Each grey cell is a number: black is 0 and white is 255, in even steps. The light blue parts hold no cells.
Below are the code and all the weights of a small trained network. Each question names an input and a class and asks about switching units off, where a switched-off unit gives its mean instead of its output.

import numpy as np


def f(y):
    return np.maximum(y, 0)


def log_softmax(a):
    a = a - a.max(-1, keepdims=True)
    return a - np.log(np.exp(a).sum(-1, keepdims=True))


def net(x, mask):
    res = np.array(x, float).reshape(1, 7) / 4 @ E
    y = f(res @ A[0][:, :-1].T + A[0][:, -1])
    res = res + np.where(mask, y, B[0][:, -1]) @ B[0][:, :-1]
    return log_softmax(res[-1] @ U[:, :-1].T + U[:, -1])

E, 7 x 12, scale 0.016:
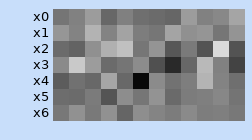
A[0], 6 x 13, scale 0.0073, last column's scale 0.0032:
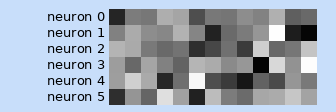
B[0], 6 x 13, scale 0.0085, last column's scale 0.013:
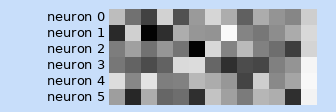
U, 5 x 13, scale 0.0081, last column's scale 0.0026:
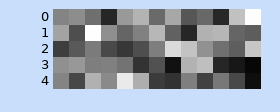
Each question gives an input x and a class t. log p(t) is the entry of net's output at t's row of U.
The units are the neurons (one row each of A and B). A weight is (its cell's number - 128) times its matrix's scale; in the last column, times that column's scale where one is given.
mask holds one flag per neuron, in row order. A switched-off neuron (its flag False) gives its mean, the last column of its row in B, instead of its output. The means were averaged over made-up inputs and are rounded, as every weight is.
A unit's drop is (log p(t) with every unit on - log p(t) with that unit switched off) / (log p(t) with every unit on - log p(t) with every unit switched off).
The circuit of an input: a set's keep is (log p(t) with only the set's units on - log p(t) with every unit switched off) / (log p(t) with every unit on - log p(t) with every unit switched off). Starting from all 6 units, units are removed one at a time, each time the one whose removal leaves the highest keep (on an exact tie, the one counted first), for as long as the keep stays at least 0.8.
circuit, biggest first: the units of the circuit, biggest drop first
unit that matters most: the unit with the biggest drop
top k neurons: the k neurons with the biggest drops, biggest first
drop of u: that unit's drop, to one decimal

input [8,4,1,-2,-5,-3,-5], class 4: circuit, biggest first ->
[neuron 1; neuron 3]
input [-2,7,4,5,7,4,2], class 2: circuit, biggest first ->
[neuron 1]
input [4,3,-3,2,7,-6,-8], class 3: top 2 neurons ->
[neuron 1; neuron 2]
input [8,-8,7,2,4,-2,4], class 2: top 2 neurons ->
[neuron 1; neuron 4]
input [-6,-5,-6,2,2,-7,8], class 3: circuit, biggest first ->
[neuron 1; neuron 2]
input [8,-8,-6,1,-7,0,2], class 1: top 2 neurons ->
[neuron 4; neuron 1]
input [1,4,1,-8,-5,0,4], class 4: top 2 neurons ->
[neuron 1; neuron 3]
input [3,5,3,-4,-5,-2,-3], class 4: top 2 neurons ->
[neuron 1; neuron 3]
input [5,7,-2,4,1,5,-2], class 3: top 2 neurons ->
[neuron 2; neuron 5]
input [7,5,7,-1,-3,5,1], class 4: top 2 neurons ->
[neuron 3; neuron 4]
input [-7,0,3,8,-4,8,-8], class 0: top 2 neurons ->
[neuron 1; neuron 5]
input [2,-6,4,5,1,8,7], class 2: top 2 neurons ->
[neuron 1; neuron 3]
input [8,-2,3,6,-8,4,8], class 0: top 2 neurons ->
[neuron 1; neuron 5]
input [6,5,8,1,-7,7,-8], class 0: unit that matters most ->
neuron 1
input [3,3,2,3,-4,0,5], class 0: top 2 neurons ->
[neuron 5; neuron 1]
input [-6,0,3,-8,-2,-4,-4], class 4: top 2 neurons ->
[neuron 3; neuron 1]
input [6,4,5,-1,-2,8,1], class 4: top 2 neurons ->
[neuron 3; neuron 4]
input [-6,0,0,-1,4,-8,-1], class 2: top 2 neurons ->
[neuron 4; neuron 3]
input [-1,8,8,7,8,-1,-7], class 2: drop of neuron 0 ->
0.0
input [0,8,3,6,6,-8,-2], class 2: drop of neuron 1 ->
0.4
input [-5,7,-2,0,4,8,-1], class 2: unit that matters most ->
neuron 4
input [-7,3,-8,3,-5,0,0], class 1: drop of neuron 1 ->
0.1
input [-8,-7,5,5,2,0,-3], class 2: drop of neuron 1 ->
0.4
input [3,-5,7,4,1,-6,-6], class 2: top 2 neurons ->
[neuron 1; neuron 4]
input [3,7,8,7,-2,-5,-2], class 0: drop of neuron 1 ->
0.8
